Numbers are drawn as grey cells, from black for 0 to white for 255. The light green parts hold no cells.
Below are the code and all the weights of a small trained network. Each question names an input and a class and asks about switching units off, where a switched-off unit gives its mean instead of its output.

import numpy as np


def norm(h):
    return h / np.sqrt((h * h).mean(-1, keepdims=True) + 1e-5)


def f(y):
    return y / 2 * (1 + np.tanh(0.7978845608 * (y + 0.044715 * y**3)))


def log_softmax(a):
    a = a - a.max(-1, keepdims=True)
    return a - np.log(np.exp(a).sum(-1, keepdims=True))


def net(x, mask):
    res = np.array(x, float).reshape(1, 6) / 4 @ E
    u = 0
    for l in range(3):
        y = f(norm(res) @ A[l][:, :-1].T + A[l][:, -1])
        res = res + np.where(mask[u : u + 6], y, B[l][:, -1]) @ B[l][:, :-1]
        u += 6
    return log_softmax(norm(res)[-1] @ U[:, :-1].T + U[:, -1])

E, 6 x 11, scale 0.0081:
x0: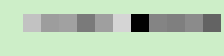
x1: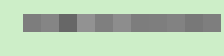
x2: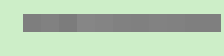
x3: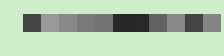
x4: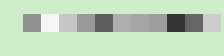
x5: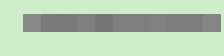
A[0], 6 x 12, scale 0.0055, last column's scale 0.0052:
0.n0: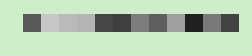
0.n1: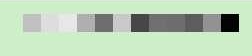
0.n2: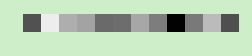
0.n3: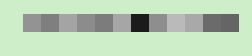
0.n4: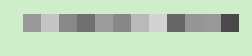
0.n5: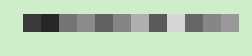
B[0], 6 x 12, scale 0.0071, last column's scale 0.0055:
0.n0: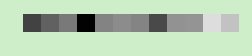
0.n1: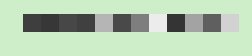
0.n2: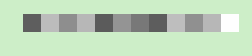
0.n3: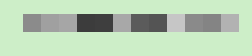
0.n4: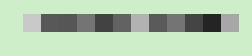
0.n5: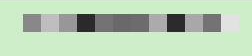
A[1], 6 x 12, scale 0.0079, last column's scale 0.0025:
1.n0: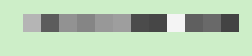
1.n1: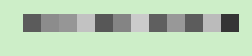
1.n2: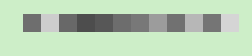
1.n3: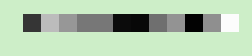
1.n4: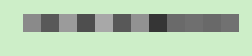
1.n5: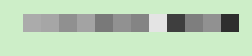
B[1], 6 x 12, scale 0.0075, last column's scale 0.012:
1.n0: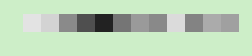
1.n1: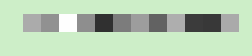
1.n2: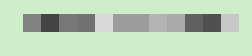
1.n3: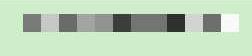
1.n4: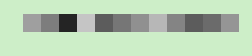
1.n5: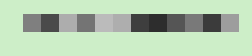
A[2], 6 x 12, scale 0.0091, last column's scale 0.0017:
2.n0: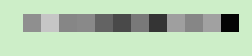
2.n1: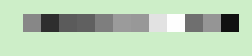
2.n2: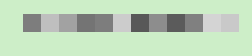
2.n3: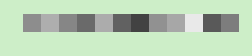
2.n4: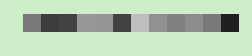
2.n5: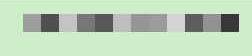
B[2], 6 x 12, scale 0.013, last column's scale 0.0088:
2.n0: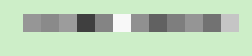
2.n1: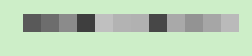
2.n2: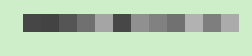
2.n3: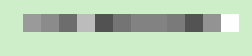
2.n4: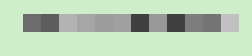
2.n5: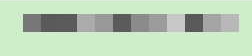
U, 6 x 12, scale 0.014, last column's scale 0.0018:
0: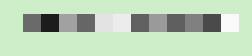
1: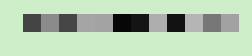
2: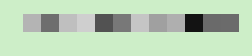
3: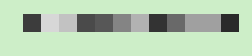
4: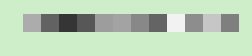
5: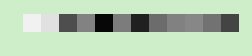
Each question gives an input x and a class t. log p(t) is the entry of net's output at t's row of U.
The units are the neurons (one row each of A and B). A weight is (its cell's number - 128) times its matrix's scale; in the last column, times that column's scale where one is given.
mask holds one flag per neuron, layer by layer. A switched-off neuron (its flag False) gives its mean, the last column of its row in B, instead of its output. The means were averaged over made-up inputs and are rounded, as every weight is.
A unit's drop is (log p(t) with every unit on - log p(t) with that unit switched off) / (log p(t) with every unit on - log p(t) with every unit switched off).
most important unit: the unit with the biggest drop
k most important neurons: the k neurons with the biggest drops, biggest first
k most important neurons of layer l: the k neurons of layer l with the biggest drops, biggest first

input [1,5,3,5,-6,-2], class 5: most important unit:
0.n1
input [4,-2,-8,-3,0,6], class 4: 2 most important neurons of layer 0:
[0.n3, 0.n5]
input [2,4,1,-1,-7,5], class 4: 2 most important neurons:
[1.n3, 2.n1]
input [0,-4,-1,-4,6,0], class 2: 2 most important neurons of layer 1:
[1.n1, 1.n3]
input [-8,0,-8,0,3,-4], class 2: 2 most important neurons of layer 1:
[1.n1, 1.n3]
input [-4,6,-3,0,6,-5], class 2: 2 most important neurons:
[1.n1, 1.n3]
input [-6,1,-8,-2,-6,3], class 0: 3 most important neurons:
[1.n3, 2.n4, 2.n1]
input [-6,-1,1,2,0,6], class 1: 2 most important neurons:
[0.n5, 1.n2]
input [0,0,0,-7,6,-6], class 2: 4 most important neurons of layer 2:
[2.n0, 2.n4, 2.n1, 2.n5]
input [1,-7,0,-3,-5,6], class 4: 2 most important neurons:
[1.n3, 0.n1]
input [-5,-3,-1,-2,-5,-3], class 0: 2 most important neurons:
[1.n3, 2.n4]
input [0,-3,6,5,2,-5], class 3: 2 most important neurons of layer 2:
[2.n0, 2.n4]
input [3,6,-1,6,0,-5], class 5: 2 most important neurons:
[0.n5, 0.n3]
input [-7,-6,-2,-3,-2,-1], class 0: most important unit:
1.n3
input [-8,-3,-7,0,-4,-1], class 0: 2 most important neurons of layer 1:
[1.n3, 1.n2]
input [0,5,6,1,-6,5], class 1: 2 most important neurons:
[0.n5, 0.n2]
